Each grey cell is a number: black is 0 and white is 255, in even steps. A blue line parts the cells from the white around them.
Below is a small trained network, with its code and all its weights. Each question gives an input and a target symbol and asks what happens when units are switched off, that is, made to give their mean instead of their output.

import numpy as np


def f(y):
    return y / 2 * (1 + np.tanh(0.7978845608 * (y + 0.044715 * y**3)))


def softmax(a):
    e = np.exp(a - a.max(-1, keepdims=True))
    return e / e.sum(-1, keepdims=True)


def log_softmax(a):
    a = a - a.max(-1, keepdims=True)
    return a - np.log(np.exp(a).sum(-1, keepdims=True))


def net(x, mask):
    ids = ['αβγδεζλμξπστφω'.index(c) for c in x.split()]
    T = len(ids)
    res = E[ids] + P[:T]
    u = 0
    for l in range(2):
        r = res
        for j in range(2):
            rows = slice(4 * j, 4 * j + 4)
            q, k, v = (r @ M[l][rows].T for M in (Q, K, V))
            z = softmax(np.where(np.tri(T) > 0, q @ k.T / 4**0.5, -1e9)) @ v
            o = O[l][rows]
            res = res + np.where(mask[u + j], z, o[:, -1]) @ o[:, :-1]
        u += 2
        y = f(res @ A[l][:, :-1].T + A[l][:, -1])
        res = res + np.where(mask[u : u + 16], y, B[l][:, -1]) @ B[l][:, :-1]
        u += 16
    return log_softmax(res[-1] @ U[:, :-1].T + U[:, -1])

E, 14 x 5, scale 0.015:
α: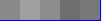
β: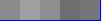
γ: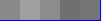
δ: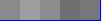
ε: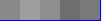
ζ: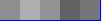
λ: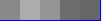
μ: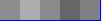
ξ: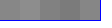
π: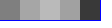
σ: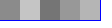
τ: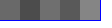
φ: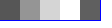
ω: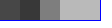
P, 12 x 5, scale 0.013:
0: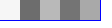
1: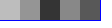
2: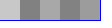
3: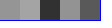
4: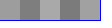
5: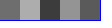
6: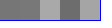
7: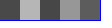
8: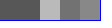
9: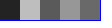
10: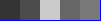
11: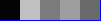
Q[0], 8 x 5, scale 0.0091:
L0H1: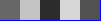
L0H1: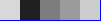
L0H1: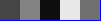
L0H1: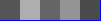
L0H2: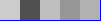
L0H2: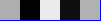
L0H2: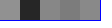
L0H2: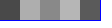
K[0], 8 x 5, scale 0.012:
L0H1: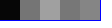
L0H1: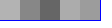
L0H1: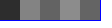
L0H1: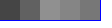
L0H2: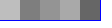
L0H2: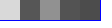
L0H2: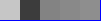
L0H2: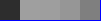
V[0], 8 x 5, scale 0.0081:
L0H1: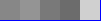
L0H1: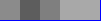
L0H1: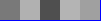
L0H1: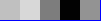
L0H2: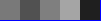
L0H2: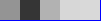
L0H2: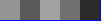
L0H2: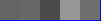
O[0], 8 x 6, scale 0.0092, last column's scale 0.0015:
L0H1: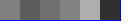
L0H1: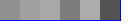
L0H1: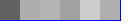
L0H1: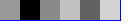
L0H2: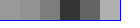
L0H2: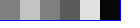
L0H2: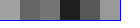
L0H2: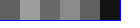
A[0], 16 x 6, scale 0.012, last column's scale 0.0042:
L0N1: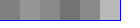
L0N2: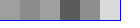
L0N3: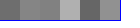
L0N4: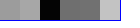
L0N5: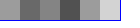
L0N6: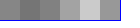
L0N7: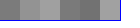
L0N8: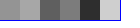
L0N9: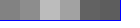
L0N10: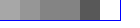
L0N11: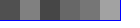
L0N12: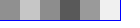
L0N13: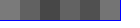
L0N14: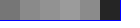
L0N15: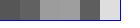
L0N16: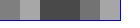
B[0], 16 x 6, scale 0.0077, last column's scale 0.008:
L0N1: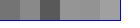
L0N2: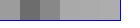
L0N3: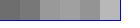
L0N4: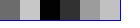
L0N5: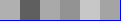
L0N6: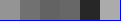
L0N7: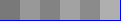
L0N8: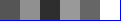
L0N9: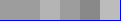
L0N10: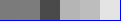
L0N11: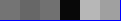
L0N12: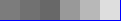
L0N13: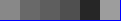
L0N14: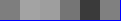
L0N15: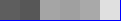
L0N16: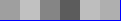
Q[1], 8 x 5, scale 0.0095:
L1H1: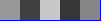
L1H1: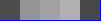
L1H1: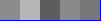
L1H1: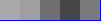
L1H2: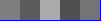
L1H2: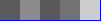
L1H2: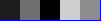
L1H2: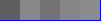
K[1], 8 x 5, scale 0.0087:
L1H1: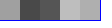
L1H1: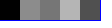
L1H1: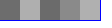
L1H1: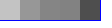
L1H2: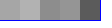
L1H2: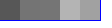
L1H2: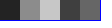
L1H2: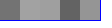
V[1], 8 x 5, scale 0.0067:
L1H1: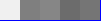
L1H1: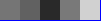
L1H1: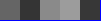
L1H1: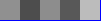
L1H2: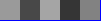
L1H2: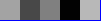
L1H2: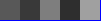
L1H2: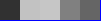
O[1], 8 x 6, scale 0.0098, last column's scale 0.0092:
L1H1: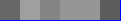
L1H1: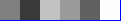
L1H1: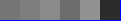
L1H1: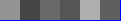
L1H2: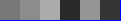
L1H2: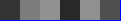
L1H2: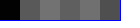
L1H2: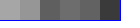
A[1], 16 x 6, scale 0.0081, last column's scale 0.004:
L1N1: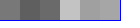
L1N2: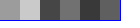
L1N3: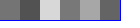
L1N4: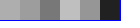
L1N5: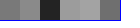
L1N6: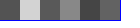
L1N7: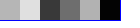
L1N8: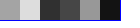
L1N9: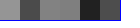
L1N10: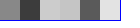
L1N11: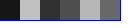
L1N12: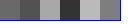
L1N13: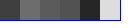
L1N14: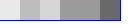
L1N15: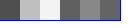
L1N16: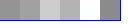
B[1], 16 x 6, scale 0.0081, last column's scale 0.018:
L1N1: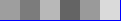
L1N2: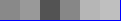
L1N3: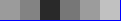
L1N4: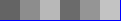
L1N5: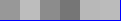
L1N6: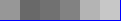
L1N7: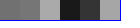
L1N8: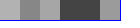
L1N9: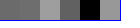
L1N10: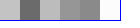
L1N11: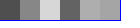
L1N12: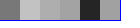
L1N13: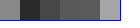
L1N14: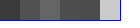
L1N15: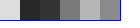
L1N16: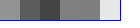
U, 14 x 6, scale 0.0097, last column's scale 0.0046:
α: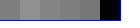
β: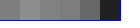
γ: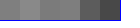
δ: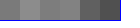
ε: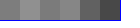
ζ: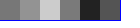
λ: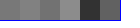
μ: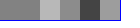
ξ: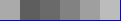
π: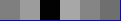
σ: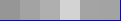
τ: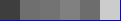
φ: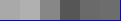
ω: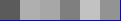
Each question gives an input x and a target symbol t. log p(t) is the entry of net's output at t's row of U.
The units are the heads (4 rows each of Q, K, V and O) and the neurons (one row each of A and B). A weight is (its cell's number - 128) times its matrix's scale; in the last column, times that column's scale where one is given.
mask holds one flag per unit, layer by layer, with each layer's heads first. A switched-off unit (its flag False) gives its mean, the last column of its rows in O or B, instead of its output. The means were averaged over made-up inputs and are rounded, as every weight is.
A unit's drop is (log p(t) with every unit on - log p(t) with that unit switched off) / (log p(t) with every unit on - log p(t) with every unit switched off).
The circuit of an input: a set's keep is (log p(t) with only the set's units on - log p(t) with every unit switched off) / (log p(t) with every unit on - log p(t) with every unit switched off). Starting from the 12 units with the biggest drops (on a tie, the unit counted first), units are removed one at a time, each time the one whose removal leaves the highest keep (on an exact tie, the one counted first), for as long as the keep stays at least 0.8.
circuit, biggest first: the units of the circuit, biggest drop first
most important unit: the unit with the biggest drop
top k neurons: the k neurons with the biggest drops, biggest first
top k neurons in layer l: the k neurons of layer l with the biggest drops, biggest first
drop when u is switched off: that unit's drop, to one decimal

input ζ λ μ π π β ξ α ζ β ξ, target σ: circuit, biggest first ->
L1N14, L1N13
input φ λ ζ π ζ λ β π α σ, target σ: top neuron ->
L0N11
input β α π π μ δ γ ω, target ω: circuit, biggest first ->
L0H1, L1N11
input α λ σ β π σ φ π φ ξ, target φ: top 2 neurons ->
L1N7, L1N8
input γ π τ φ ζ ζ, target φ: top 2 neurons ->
L1N7, L1N8
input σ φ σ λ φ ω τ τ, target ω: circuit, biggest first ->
L1N11, L0H2, L0H1, L0N11
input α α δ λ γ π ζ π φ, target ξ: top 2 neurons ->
L1N15, L0N8
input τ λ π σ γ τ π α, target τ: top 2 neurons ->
L0N11, L0N10
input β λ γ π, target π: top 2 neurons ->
L1N2, L0N8
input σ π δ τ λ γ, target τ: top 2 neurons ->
L0N11, L0N10
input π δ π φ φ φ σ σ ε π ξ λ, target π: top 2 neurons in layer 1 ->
L1N2, L1N11
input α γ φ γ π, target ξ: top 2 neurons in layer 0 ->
L0N8, L0N4
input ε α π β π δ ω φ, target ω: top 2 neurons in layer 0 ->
L0N15, L0N9
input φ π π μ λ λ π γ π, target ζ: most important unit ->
L0H1
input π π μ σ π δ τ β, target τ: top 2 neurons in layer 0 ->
L0N10, L0N8
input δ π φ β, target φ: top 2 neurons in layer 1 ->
L1N7, L1N8
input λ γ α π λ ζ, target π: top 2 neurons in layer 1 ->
L1N2, L1N7
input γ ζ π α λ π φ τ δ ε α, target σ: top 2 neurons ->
L1N14, L1N13
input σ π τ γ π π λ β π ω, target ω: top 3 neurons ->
L1N11, L0N11, L0N12
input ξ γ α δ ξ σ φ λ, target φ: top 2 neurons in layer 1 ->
L1N7, L1N8
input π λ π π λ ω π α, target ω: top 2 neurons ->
L1N11, L0N12
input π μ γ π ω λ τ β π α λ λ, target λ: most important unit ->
L0H2
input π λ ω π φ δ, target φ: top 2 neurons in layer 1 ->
L1N7, L1N8
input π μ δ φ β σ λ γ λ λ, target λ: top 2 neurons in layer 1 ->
L1N9, L1N13
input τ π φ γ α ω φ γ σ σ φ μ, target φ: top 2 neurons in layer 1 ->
L1N7, L1N8
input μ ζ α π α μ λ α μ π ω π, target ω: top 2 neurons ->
L1N11, L0N16
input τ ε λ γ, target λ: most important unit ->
L0H1
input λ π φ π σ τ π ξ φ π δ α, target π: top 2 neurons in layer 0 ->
L0N2, L0N5
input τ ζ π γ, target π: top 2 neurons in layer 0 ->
L0N5, L0N4
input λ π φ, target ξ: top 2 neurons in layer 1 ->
L1N15, L1N16
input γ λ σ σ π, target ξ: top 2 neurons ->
L0N8, L1N15
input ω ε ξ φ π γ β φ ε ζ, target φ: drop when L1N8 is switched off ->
0.2
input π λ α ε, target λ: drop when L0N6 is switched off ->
-0.1
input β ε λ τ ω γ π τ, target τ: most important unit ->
L1N13
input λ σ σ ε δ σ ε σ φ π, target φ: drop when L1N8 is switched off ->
0.3
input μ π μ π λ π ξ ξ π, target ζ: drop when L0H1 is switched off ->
0.2
